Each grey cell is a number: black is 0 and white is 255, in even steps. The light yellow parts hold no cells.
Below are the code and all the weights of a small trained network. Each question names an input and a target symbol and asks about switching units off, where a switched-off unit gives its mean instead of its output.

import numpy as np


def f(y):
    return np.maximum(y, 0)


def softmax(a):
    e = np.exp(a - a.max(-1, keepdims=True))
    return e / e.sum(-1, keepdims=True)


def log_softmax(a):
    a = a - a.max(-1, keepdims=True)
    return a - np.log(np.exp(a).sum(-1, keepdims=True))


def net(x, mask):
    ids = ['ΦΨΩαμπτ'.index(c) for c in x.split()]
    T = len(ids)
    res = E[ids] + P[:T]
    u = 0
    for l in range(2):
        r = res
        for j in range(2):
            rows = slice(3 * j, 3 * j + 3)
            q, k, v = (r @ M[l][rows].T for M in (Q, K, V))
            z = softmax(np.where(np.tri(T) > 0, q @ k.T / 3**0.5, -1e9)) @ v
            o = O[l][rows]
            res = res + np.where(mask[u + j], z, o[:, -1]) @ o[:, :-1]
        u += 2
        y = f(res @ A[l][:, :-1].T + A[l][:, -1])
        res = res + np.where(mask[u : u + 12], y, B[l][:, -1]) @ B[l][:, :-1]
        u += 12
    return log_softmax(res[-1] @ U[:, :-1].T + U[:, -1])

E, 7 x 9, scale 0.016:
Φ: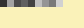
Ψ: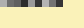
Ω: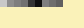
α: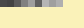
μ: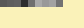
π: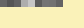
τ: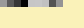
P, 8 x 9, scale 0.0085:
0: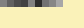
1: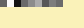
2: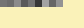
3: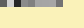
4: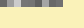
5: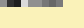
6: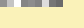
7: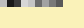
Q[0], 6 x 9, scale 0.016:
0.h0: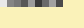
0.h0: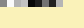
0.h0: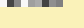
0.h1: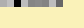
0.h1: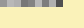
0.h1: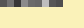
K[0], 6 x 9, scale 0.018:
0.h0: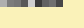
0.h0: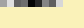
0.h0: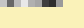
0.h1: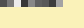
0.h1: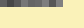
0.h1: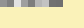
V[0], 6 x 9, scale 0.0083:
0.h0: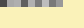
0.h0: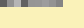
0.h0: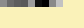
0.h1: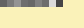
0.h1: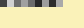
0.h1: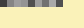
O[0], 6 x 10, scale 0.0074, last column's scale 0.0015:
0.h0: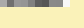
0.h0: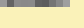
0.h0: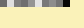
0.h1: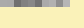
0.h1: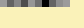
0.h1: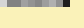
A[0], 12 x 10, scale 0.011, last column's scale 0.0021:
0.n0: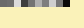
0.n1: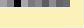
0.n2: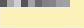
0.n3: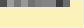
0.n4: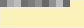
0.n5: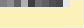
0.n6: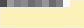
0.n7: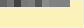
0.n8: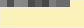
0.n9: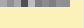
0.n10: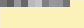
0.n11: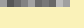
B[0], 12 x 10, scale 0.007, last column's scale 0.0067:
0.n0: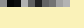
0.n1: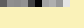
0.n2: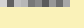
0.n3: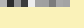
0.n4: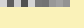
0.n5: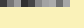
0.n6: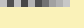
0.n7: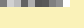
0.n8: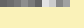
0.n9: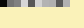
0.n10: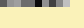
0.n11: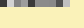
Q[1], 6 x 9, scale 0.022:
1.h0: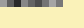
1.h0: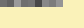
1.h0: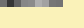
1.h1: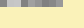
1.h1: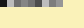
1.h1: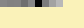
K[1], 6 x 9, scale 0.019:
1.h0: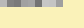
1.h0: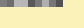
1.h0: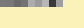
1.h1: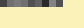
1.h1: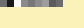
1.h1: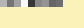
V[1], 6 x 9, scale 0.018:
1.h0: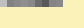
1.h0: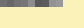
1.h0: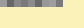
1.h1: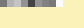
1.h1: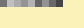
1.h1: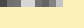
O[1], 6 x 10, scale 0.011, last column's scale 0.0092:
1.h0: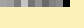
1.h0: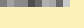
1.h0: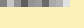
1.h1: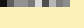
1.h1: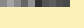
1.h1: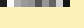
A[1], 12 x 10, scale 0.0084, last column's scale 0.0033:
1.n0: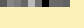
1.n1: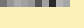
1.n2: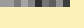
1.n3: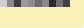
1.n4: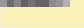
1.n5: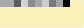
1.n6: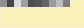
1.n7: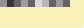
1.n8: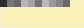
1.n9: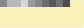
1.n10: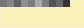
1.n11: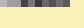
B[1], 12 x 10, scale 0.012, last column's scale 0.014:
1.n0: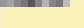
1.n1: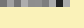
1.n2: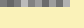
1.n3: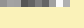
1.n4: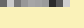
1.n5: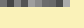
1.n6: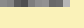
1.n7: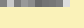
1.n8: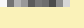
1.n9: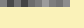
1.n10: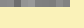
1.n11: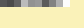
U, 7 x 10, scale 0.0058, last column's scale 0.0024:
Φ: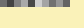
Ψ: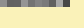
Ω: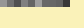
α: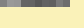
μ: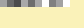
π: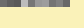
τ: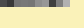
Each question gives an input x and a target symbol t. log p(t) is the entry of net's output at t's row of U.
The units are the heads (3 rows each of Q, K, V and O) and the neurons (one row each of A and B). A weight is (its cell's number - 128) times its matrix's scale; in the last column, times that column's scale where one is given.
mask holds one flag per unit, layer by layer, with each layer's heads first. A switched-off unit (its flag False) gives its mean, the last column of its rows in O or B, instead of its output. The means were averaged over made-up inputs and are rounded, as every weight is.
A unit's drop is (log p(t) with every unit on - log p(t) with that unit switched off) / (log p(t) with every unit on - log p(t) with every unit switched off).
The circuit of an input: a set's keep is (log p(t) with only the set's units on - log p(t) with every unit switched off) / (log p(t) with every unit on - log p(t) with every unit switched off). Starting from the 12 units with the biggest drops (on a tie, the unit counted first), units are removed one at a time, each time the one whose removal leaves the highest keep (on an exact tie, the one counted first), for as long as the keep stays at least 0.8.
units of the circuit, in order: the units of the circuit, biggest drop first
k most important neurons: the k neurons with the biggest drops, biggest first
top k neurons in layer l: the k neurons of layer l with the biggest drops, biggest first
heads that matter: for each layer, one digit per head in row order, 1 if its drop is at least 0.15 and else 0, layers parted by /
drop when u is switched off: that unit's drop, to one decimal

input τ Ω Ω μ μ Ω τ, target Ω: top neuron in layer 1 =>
[1.n7]
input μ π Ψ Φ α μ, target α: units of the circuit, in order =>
[1.h1, 1.n11]
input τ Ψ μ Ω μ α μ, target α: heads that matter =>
01 / 01
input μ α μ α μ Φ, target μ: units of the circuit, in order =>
[1.h1, 0.n0, 0.h1]
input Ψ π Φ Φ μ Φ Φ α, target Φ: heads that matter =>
00 / 01
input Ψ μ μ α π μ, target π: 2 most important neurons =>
[1.n11, 1.n1]
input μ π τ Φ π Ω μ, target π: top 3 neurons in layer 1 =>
[1.n1, 1.n11, 1.n2]
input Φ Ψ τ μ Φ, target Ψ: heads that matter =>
01 / 01
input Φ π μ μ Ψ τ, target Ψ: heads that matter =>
00 / 01
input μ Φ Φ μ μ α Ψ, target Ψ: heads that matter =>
10 / 01
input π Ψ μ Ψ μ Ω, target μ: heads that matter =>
10 / 01
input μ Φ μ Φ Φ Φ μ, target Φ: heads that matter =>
01 / 01
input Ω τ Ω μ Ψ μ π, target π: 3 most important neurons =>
[1.n1, 1.n11, 1.n2]
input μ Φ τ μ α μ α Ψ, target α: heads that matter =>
00 / 01
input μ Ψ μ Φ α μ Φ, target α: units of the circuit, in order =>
[1.h1]
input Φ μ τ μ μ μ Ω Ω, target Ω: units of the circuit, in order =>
[1.h1, 0.n5]
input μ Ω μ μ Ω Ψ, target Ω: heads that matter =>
00 / 01
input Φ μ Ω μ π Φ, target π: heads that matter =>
00 / 01
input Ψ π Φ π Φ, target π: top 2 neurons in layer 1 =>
[1.n1, 1.n11]
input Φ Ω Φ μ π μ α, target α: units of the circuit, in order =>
[1.h1]
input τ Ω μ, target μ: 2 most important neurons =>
[0.n0, 0.n8]
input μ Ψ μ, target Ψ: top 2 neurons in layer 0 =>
[0.n0, 0.n1]
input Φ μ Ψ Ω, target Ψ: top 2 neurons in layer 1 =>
[1.n11, 1.n3]
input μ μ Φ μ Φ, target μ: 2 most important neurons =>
[0.n1, 0.n4]
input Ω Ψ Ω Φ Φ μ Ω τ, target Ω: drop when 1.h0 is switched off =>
0.1
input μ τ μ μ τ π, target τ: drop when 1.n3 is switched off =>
0.0
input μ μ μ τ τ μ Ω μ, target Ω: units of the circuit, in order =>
[1.h1]
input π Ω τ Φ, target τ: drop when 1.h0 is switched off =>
0.2
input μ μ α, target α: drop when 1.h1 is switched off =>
0.8
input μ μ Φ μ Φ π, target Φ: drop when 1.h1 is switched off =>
1.1
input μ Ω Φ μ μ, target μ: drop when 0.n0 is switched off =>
0.2
